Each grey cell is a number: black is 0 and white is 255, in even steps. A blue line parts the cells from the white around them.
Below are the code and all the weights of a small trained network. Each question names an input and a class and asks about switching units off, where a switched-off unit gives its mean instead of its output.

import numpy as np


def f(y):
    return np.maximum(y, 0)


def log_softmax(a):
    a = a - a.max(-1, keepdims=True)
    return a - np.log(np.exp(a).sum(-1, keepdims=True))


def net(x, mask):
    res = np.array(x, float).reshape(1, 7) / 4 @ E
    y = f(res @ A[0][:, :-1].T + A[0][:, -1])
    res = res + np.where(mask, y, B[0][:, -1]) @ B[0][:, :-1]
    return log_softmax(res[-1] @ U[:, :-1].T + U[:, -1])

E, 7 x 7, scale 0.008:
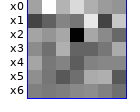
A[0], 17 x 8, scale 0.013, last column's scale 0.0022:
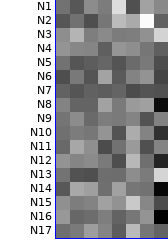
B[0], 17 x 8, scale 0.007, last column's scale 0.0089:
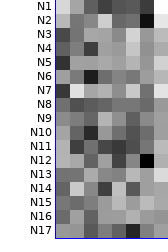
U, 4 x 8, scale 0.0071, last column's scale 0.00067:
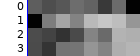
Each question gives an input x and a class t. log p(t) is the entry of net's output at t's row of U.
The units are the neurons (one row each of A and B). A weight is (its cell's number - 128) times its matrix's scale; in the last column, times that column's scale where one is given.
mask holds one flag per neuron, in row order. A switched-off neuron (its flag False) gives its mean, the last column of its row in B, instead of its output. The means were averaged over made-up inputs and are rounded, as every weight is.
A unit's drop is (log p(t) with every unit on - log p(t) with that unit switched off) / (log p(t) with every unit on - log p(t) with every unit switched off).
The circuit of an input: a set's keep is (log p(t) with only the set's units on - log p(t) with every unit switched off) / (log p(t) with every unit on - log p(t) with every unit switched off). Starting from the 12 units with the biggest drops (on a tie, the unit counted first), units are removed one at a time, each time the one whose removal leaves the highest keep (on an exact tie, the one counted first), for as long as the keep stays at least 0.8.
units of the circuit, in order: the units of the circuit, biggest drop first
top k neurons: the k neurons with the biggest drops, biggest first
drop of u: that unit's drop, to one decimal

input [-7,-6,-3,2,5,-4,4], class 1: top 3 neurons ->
(N5; N7; N1)
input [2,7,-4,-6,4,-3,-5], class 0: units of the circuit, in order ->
(N2; N1)
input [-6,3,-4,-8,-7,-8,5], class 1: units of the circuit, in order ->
(N7)
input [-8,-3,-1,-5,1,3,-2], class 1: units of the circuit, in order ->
(N7; N5)
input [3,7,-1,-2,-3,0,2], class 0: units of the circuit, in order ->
(N1; N2)
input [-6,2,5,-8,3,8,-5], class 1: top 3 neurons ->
(N7; N13; N5)
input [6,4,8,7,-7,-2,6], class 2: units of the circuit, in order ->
(N7; N1)
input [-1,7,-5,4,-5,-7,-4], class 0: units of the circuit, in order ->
(N2; N1)
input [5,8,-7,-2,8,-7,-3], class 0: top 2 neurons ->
(N2; N1)
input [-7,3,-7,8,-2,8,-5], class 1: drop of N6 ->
-0.1
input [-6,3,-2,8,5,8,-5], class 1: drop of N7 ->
0.2
